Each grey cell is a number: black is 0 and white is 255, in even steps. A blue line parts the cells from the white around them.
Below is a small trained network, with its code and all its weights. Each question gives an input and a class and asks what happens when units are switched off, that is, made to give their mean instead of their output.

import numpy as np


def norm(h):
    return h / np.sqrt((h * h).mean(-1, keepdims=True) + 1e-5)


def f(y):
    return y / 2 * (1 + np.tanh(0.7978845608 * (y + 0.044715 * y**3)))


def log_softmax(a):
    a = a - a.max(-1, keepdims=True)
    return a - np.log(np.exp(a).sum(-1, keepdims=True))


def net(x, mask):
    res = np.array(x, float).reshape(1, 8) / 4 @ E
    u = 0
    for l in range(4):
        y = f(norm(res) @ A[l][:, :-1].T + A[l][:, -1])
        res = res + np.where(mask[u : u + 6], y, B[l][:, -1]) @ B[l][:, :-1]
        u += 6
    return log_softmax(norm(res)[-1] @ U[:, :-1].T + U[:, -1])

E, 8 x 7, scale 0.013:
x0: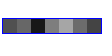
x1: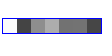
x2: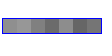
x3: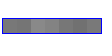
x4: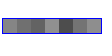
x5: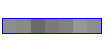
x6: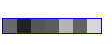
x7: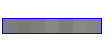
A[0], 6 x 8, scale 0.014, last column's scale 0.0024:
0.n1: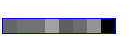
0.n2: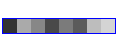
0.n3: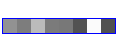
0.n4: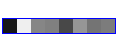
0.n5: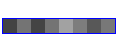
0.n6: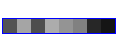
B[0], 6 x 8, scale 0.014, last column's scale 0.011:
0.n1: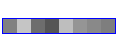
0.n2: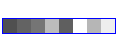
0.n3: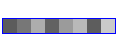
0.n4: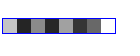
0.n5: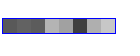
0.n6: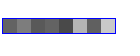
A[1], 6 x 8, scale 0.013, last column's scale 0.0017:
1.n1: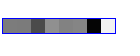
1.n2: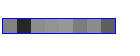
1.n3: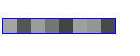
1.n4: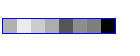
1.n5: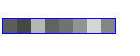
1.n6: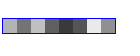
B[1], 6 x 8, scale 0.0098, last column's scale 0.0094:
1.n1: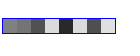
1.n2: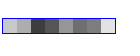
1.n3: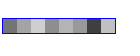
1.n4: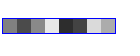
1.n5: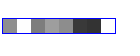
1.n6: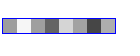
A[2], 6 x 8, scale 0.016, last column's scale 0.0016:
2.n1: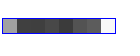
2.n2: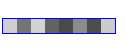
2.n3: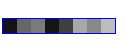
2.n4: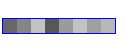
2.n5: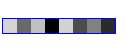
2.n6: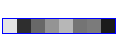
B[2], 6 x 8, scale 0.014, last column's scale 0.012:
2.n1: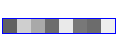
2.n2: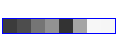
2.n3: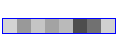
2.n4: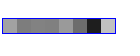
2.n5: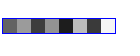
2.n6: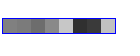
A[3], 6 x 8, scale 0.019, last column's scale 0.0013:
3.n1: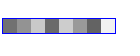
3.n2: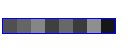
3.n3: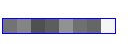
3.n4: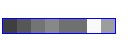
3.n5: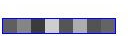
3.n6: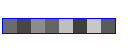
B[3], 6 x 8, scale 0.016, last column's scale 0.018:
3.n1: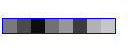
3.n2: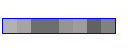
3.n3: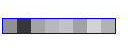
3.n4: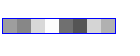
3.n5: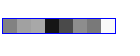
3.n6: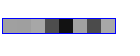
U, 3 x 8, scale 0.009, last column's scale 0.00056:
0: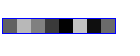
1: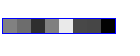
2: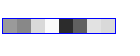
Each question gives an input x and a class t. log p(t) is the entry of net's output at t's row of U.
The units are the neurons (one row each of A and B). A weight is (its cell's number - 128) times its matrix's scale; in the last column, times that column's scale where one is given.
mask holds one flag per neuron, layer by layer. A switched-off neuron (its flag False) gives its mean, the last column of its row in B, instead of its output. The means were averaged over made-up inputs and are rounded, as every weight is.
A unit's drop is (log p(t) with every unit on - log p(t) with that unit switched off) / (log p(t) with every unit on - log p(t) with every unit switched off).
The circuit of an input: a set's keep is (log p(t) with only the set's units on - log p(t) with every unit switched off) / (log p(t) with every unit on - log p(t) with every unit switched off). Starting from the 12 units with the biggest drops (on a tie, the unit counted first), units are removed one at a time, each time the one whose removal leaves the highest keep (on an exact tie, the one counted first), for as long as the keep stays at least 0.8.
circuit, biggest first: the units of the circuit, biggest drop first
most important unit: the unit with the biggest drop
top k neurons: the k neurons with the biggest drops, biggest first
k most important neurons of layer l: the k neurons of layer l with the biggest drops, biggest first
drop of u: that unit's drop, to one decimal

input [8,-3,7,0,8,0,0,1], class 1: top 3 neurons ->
2.n2, 2.n1, 2.n3
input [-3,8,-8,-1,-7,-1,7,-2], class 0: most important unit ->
2.n5
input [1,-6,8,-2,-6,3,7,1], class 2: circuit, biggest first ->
2.n1, 3.n4
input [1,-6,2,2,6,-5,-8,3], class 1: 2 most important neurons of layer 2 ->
2.n1, 2.n3
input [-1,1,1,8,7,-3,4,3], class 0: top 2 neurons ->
0.n2, 0.n6
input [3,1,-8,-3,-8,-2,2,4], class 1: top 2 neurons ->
0.n2, 2.n2
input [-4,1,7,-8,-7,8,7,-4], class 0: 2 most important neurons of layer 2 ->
2.n5, 2.n1
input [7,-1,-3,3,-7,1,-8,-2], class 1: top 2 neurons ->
0.n4, 2.n1
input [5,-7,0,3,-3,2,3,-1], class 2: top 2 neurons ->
0.n5, 0.n2
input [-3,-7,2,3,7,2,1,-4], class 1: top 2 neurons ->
0.n2, 0.n3
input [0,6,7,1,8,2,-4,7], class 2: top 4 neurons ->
0.n4, 2.n2, 2.n5, 0.n5
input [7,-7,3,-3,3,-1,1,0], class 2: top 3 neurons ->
0.n2, 0.n5, 2.n4
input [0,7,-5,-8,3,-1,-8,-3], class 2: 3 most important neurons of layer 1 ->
1.n4, 1.n5, 1.n2
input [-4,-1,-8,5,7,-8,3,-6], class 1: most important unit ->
0.n4
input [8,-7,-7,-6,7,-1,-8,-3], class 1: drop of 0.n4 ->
1.3
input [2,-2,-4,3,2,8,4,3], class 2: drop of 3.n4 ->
0.3
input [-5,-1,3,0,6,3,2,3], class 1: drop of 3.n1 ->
0.1
